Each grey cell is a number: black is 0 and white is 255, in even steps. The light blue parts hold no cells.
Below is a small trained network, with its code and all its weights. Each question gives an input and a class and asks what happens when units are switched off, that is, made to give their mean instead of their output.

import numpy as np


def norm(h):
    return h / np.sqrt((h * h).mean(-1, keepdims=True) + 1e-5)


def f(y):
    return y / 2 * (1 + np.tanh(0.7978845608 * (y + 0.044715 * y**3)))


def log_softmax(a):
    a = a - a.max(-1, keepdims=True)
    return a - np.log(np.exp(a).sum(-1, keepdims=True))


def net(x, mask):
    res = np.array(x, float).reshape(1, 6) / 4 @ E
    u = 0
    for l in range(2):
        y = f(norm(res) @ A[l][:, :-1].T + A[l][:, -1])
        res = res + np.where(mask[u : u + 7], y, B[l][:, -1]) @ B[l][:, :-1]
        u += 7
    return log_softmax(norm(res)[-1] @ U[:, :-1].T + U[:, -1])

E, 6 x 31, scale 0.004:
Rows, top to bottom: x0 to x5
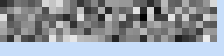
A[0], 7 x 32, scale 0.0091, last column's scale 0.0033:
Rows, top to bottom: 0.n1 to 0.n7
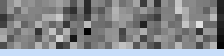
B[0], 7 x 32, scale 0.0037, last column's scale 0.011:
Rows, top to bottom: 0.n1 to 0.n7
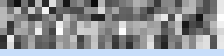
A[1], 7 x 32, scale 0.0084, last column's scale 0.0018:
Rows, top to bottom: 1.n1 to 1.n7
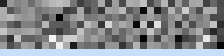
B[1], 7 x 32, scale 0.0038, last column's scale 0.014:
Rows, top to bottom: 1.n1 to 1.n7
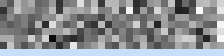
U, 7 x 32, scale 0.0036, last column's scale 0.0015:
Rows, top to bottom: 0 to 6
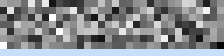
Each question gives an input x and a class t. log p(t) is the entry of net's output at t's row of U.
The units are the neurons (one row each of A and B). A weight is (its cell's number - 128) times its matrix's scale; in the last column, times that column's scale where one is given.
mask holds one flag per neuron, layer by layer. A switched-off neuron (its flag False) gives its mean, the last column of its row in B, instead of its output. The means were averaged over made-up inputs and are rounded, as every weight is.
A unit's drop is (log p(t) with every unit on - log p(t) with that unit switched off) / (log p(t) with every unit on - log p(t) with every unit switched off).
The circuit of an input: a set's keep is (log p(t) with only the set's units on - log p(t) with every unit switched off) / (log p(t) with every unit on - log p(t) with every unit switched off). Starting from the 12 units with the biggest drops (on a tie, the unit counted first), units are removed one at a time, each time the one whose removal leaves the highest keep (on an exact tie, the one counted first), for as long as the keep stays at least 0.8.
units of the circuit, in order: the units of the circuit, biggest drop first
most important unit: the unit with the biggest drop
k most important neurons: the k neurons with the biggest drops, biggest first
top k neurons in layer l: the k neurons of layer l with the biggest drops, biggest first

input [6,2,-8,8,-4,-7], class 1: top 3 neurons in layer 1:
1.n7, 1.n6, 1.n2
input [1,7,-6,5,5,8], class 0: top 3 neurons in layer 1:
1.n6, 1.n4, 1.n2
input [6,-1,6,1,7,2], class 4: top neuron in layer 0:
0.n5
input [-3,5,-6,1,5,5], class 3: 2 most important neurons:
1.n1, 0.n4
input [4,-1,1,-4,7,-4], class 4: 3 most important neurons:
0.n5, 1.n6, 0.n6
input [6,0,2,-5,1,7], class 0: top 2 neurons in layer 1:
1.n6, 1.n5
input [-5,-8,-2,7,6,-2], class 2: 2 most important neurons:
1.n4, 0.n7
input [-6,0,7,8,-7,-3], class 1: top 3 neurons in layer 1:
1.n7, 1.n1, 1.n5
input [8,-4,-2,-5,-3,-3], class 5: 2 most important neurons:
0.n3, 0.n6
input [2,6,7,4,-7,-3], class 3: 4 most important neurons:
1.n2, 1.n4, 0.n5, 0.n6
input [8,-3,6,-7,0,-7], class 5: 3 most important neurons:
0.n3, 1.n6, 0.n6
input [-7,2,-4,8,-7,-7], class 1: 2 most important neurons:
0.n6, 1.n6
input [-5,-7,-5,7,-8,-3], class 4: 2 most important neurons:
0.n4, 0.n7
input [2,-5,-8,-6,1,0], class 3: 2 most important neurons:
1.n1, 0.n6
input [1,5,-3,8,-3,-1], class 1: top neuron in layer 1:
1.n4
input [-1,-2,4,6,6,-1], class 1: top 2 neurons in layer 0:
0.n6, 0.n4
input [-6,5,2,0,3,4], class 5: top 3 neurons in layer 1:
1.n5, 1.n4, 1.n3
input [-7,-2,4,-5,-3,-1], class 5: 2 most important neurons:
1.n5, 0.n6
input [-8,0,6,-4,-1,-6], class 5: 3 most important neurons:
1.n5, 1.n3, 1.n6
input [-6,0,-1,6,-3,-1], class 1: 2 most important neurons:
0.n6, 0.n3
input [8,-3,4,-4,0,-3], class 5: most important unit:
0.n3
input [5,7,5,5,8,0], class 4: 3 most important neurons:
0.n5, 1.n4, 0.n7
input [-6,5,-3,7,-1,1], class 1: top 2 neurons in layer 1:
1.n4, 1.n7
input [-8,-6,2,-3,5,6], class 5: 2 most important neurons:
1.n3, 1.n5
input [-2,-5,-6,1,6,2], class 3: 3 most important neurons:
1.n1, 0.n4, 0.n7
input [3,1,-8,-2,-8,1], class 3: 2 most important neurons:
1.n1, 0.n5
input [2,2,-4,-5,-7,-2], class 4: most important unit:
0.n4
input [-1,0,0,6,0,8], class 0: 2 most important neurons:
1.n6, 0.n7
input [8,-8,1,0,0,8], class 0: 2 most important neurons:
1.n6, 1.n5
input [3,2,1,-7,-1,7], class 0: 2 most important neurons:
1.n6, 0.n6
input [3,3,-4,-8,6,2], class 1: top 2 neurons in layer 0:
0.n7, 0.n4
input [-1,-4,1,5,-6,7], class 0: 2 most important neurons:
1.n6, 0.n5
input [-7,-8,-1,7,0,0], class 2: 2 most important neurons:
1.n4, 0.n7
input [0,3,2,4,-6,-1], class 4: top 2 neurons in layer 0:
0.n4, 0.n7
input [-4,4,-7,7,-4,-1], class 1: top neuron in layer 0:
0.n6
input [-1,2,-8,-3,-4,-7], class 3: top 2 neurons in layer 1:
1.n1, 1.n6
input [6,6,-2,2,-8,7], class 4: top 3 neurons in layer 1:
1.n4, 1.n5, 1.n1
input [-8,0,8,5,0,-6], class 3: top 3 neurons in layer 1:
1.n2, 1.n6, 1.n4
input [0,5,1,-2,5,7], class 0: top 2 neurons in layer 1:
1.n6, 1.n4
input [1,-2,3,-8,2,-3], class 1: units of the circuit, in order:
0.n7
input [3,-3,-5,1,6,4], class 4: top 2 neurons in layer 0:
0.n5, 0.n1
